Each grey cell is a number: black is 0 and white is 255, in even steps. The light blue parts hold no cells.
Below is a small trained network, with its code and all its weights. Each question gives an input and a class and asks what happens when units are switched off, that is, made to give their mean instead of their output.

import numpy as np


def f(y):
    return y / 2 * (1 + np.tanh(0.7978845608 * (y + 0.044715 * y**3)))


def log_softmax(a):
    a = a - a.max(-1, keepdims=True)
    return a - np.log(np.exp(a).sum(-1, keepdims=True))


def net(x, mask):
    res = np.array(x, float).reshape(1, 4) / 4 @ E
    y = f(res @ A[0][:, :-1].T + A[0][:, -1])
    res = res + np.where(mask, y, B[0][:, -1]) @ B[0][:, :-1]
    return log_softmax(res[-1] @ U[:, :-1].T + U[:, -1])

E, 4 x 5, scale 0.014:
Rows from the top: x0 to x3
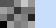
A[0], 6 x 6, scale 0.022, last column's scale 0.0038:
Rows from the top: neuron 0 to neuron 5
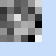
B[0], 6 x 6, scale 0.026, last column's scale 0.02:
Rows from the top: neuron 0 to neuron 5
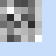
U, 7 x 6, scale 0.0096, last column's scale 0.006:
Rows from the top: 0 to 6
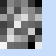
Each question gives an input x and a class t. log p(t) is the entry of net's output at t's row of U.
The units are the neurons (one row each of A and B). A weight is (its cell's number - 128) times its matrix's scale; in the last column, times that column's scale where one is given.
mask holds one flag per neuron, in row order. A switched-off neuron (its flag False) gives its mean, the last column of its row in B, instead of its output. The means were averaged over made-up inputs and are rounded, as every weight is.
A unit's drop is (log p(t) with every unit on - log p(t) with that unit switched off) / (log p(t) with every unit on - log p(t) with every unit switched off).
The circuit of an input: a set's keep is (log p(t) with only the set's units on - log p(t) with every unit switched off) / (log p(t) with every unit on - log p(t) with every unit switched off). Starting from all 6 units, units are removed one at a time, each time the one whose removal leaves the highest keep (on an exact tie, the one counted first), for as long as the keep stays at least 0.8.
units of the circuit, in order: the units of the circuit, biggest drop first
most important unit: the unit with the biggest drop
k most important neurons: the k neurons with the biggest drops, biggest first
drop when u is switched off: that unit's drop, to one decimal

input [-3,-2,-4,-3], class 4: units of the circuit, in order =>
neuron 2; neuron 5; neuron 3; neuron 1
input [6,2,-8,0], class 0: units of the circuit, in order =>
neuron 1; neuron 5; neuron 4
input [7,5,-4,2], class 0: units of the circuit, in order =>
neuron 1; neuron 5; neuron 4
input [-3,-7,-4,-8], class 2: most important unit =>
neuron 4
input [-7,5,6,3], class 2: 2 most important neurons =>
neuron 5; neuron 3
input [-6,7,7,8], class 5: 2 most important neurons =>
neuron 1; neuron 4
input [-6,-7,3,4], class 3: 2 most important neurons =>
neuron 2; neuron 4
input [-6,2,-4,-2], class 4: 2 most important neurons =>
neuron 2; neuron 5
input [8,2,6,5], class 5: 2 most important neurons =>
neuron 1; neuron 3
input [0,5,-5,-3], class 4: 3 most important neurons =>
neuron 2; neuron 5; neuron 3
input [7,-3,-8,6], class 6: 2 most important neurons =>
neuron 3; neuron 2
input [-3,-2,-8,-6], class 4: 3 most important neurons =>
neuron 2; neuron 5; neuron 3
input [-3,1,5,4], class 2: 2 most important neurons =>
neuron 5; neuron 0
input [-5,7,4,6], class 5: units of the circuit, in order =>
neuron 1
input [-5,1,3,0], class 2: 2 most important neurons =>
neuron 5; neuron 3
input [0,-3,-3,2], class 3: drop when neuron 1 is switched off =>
0.1
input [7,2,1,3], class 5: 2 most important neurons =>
neuron 5; neuron 3
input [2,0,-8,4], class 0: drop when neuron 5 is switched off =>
0.2
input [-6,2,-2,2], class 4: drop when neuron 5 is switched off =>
0.1
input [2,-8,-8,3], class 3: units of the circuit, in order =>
neuron 2
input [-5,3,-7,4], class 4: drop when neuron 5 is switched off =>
0.0
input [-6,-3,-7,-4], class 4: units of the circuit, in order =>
neuron 2; neuron 5; neuron 3; neuron 1
